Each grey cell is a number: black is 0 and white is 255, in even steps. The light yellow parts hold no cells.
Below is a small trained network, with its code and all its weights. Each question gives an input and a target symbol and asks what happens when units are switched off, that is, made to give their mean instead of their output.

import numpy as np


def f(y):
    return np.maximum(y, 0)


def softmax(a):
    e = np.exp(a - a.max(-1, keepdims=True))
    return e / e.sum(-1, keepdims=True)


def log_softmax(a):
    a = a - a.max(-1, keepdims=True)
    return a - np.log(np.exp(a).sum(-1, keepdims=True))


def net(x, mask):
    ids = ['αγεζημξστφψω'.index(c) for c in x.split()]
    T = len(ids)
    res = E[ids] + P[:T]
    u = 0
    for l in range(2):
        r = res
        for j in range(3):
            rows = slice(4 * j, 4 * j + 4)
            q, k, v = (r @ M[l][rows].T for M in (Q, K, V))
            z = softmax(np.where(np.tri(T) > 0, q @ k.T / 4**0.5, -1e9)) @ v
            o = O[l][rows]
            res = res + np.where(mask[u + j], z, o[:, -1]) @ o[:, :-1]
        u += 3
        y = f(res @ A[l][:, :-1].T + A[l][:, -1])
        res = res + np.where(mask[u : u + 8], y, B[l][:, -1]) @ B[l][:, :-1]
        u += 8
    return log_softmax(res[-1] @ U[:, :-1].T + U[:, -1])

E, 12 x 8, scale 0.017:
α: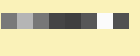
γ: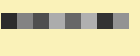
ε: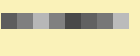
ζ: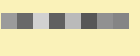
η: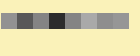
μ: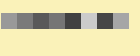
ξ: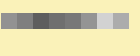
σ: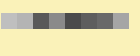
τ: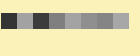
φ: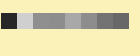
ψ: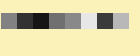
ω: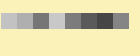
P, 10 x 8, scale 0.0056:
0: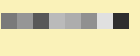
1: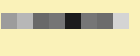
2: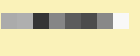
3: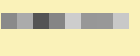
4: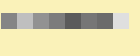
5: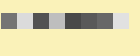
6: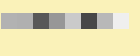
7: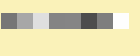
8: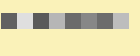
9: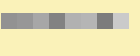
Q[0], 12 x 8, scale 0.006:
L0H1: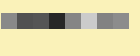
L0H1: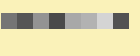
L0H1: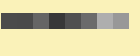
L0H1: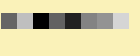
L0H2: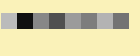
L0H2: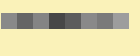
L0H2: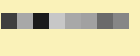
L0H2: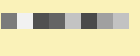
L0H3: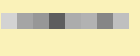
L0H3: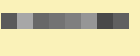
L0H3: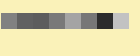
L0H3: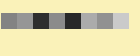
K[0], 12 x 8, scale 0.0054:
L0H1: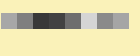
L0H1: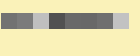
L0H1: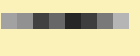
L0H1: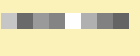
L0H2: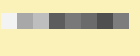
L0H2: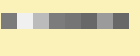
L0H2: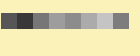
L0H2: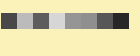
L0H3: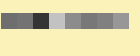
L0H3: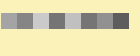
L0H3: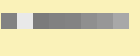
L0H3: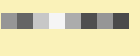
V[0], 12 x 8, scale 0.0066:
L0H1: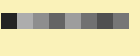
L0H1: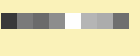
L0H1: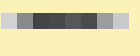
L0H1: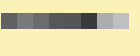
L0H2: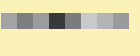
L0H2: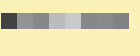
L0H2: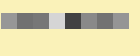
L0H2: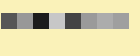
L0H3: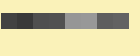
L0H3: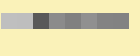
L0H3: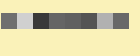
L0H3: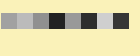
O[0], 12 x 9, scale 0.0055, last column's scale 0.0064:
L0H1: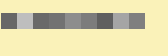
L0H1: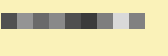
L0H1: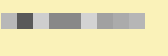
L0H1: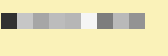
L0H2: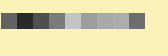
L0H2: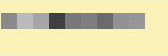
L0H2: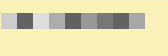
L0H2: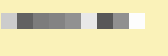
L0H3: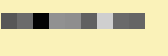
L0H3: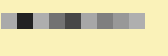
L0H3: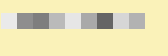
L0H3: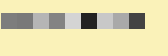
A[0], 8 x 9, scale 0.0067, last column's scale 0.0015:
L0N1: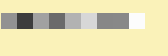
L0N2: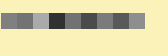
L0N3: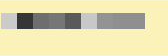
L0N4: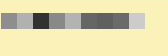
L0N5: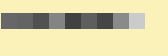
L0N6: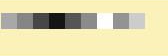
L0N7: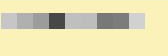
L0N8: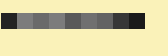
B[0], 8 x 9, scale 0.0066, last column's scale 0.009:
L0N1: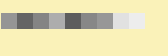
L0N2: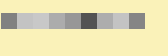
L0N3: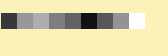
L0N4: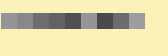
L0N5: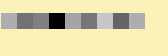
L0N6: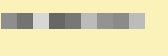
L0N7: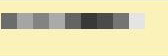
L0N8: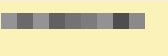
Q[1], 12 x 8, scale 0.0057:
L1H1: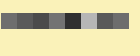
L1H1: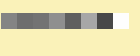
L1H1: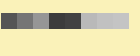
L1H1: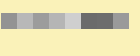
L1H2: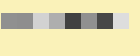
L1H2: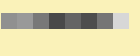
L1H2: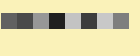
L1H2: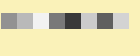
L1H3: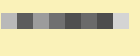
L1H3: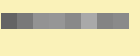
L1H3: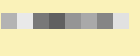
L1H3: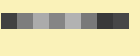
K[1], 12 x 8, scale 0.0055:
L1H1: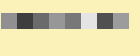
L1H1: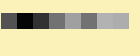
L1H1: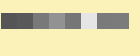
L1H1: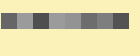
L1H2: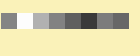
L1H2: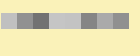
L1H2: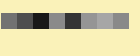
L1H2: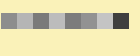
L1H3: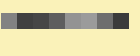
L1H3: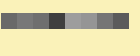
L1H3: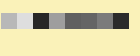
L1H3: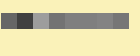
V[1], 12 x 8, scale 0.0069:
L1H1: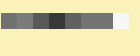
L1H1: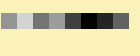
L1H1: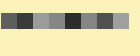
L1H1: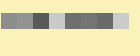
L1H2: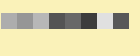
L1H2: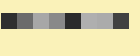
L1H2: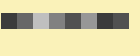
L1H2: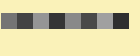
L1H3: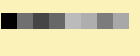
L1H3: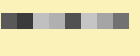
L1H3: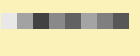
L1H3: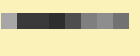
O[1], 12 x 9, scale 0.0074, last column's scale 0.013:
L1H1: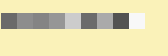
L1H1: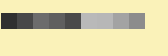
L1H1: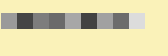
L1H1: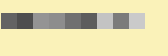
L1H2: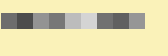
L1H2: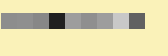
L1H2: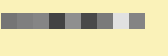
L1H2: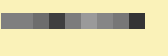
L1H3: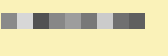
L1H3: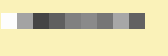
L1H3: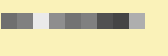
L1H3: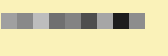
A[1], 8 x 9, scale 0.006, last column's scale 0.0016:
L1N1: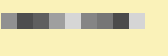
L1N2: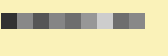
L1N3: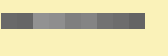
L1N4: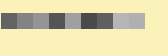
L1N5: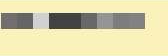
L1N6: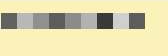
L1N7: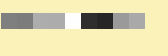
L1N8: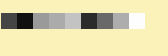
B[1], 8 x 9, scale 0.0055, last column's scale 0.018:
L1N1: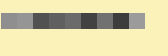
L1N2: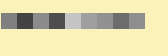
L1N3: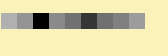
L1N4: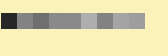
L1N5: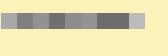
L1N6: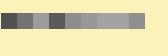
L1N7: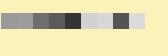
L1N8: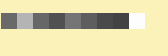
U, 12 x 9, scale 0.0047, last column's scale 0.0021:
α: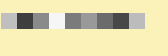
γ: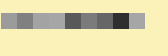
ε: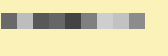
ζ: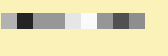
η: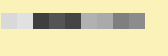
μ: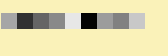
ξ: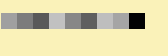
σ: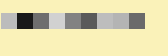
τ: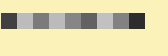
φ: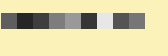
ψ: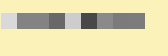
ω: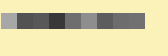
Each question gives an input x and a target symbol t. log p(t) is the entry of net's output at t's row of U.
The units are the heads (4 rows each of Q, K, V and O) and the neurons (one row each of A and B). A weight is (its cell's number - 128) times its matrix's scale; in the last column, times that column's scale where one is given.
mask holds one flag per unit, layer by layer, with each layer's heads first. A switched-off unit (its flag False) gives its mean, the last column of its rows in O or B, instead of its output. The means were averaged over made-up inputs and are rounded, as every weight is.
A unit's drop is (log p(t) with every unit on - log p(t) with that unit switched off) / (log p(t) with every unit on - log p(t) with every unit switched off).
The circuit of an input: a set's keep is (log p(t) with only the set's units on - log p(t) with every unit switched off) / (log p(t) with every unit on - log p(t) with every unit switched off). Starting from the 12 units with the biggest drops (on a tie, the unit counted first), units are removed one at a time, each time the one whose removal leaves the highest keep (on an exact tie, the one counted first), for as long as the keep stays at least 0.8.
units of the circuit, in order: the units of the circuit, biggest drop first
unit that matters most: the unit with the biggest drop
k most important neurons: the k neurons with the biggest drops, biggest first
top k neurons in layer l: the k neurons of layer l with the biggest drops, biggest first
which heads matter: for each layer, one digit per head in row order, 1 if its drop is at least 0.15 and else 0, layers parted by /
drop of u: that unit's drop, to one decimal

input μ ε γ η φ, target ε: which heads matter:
000 / 011
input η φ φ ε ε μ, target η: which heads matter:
011 / 100
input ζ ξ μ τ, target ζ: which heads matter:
011 / 010
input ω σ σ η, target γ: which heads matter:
100 / 001
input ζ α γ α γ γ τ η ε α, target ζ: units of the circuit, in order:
[L1H2, L0N6, L0H3, L1N8]
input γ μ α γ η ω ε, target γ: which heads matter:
111 / 001
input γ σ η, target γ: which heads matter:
101 / 001
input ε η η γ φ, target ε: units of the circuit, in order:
[L1H2, L1H3, L0H1]
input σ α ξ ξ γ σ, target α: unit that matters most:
L0H3
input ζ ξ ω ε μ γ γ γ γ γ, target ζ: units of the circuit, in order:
[L1H2, L0H3, L0H2, L0N2]
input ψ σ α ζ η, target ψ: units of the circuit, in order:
[L0H3, L1H3, L1H1]
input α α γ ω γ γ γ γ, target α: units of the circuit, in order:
[L1H2, L0H3, L0H2]
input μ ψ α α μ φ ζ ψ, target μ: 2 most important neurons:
[L0N3, L0N1]
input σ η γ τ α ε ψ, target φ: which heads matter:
010 / 100
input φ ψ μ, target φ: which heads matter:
100 / 101
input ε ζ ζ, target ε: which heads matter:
011 / 101
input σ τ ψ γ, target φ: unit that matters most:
L1H1
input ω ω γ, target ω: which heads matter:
111 / 101
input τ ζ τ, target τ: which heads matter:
101 / 101
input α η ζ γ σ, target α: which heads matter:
001 / 010
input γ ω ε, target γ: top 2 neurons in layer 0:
[L0N5, L0N3]
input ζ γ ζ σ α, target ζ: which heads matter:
000 / 010
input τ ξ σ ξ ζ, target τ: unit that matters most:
L1H3
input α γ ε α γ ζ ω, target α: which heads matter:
001 / 010
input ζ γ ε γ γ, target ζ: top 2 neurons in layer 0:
[L0N2, L0N3]
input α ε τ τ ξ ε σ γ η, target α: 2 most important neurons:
[L0N3, L0N1]
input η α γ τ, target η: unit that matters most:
L1H1
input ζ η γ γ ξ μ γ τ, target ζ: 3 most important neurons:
[L0N2, L1N8, L0N3]
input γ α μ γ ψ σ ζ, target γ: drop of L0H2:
0.1
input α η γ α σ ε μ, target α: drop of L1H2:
1.2
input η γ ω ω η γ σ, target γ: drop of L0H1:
0.0
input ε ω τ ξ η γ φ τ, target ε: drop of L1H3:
0.4
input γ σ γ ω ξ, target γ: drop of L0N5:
0.2
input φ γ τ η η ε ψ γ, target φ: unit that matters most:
L0H1
